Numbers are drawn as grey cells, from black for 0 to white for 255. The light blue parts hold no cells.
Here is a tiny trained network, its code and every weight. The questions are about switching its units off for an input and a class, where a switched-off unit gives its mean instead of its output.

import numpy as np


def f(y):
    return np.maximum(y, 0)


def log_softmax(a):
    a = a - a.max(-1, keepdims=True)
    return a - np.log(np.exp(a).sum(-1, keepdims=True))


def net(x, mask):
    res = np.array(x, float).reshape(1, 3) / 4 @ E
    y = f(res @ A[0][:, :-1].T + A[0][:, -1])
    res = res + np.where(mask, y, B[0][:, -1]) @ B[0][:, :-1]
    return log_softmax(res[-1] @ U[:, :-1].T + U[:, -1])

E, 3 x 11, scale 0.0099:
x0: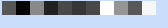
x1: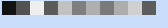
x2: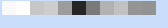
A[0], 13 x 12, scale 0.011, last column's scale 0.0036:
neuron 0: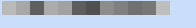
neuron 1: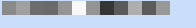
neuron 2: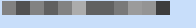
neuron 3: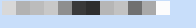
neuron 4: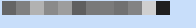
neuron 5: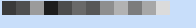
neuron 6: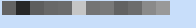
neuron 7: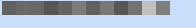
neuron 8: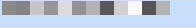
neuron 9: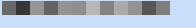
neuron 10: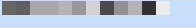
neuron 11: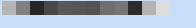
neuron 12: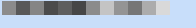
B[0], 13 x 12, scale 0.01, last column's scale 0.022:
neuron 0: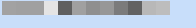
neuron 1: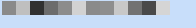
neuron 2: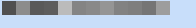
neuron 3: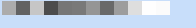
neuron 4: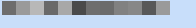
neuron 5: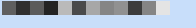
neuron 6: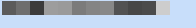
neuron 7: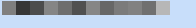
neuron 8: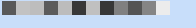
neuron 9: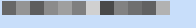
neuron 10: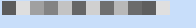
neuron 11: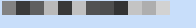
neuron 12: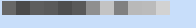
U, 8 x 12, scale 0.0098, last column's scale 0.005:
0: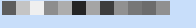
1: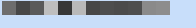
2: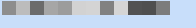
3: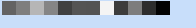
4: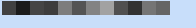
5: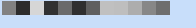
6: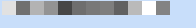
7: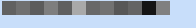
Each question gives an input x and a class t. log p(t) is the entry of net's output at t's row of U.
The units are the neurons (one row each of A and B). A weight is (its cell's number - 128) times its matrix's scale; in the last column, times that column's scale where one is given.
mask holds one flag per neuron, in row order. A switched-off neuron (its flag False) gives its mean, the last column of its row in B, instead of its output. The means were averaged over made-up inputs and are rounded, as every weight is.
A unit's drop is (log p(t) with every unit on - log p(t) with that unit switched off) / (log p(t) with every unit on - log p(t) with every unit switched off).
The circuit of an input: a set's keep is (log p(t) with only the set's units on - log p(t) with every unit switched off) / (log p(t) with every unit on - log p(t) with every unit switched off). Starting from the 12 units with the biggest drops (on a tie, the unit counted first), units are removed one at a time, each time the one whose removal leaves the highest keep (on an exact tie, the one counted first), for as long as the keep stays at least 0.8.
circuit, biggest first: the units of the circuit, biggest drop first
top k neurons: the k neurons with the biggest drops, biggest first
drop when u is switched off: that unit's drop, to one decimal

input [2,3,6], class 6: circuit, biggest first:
neuron 3
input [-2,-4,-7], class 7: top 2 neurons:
neuron 3; neuron 1
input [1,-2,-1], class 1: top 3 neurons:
neuron 3; neuron 5; neuron 8
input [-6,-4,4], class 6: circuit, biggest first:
neuron 3; neuron 0
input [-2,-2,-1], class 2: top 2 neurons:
neuron 3; neuron 11
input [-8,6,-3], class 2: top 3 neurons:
neuron 1; neuron 3; neuron 4
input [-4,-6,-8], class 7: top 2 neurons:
neuron 1; neuron 3
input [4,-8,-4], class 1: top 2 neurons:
neuron 11; neuron 8
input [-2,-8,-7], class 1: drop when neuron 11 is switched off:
0.1
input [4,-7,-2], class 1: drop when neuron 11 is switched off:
1.0
